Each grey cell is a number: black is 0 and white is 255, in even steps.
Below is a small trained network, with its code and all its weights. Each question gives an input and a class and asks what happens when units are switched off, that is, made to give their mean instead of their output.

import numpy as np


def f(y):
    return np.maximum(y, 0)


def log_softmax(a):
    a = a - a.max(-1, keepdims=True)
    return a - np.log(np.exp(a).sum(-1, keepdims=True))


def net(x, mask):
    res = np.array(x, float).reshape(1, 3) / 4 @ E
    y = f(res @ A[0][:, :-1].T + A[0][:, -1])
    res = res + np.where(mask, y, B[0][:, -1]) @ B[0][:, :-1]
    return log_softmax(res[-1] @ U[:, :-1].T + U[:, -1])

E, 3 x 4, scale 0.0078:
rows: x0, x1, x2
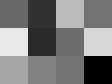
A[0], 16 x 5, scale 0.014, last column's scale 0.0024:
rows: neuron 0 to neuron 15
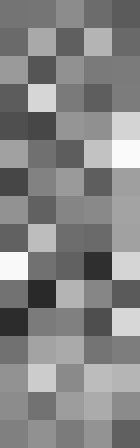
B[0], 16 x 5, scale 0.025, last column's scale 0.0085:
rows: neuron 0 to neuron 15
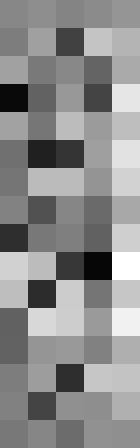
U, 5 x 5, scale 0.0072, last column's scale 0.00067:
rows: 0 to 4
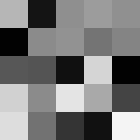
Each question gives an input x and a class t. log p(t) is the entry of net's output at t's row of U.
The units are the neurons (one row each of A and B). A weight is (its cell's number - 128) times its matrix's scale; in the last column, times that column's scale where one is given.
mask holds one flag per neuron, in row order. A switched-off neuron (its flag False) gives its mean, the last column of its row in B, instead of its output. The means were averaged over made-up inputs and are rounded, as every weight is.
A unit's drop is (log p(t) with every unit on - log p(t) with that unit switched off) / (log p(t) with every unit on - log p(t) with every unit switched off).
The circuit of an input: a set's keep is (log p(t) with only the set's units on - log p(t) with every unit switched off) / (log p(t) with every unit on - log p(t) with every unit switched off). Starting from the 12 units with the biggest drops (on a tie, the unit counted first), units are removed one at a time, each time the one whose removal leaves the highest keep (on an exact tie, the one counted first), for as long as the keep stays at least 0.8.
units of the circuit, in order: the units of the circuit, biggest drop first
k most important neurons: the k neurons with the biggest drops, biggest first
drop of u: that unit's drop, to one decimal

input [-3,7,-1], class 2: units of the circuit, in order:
(neuron 5)
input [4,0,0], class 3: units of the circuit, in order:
(neuron 5; neuron 3)
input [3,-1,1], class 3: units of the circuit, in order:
(neuron 3; neuron 5)
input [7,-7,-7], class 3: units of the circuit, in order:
(neuron 4; neuron 10)
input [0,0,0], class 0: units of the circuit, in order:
(neuron 9; neuron 3)
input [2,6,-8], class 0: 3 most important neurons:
(neuron 10; neuron 4; neuron 14)
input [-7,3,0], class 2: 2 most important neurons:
(neuron 13; neuron 5)
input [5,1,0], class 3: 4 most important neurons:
(neuron 5; neuron 3; neuron 4; neuron 8)
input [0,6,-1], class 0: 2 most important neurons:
(neuron 5; neuron 14)
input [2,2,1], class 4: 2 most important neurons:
(neuron 11; neuron 6)
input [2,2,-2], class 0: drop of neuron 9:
0.2
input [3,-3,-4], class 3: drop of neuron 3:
0.3
